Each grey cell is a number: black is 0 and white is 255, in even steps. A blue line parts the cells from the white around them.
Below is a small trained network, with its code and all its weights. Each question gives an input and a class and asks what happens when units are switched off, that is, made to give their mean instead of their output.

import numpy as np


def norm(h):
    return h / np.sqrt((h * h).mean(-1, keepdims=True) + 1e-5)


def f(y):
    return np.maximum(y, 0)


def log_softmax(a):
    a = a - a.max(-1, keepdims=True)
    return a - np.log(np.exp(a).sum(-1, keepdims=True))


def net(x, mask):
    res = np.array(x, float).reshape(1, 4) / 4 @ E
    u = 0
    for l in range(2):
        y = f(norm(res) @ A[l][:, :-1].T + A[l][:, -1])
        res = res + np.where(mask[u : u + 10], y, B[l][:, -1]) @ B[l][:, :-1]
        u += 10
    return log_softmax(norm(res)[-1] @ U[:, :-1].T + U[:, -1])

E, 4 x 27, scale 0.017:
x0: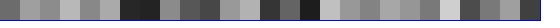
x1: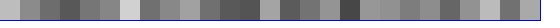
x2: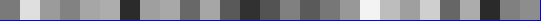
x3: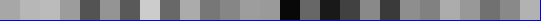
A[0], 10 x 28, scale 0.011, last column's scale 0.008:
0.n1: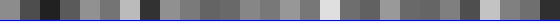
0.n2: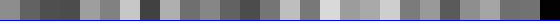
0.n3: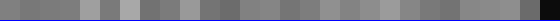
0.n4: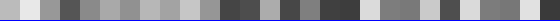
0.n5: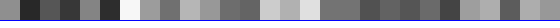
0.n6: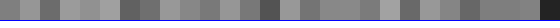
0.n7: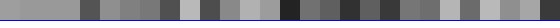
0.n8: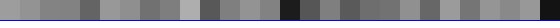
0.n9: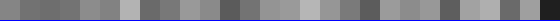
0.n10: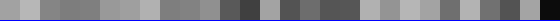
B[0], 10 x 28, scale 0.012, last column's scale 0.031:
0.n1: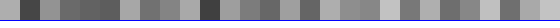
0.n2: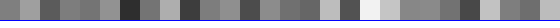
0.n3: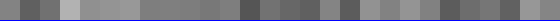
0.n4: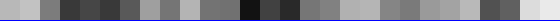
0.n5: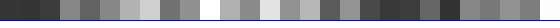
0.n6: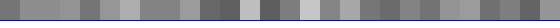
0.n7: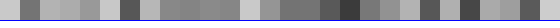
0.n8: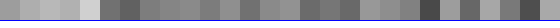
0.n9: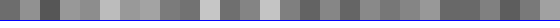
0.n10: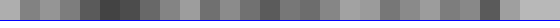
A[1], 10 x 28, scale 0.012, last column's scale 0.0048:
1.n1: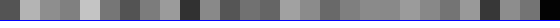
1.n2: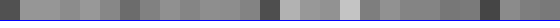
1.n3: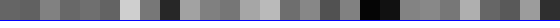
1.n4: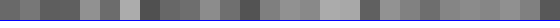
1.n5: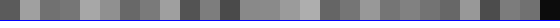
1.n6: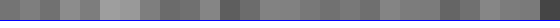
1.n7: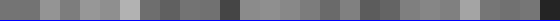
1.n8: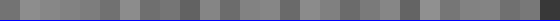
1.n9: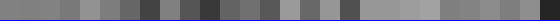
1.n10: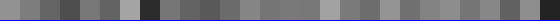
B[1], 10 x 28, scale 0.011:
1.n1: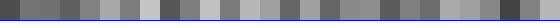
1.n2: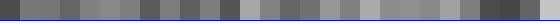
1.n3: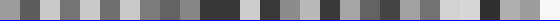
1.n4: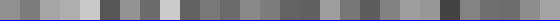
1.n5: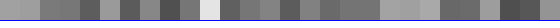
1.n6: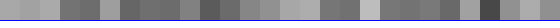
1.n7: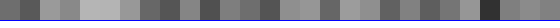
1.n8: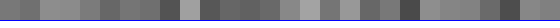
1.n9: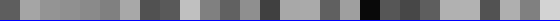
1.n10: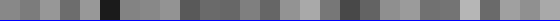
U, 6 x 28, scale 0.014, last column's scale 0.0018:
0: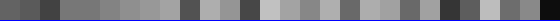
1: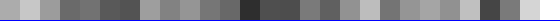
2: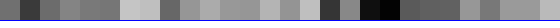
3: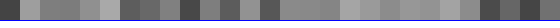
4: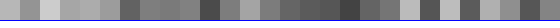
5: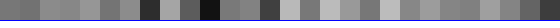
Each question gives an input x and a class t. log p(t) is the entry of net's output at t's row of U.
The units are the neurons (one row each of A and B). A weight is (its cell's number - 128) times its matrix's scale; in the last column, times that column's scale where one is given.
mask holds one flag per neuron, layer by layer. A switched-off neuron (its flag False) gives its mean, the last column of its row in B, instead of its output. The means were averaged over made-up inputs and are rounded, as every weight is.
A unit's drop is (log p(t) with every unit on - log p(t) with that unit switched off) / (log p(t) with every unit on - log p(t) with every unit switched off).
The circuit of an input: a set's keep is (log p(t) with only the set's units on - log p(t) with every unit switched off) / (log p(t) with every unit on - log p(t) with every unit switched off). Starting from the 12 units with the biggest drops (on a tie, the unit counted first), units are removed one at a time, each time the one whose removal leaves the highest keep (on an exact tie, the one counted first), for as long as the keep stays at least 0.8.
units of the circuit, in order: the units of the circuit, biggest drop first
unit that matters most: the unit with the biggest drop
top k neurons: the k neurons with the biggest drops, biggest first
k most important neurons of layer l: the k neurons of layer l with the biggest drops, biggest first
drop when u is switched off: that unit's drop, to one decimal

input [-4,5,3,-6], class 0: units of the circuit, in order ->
[0.n2]
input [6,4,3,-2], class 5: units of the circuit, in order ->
[0.n5, 0.n4]
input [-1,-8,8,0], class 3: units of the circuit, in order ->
[0.n4, 1.n2, 0.n1]
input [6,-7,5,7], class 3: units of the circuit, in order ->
[0.n4, 0.n7]
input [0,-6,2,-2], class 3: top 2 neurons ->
[0.n5, 0.n4]
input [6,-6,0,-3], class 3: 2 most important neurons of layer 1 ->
[1.n2, 1.n1]
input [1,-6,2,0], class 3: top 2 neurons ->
[0.n5, 0.n4]
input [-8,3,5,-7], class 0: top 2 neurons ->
[0.n2, 0.n5]
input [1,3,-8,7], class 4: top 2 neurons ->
[0.n7, 0.n8]
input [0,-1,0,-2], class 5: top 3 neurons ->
[0.n5, 0.n1, 1.n9]
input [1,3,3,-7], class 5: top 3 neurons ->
[0.n5, 1.n9, 0.n1]
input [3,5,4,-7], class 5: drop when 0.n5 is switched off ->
0.6
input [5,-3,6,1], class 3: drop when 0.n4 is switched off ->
0.2
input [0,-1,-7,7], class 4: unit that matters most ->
0.n7
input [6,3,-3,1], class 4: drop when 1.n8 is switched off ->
0.0
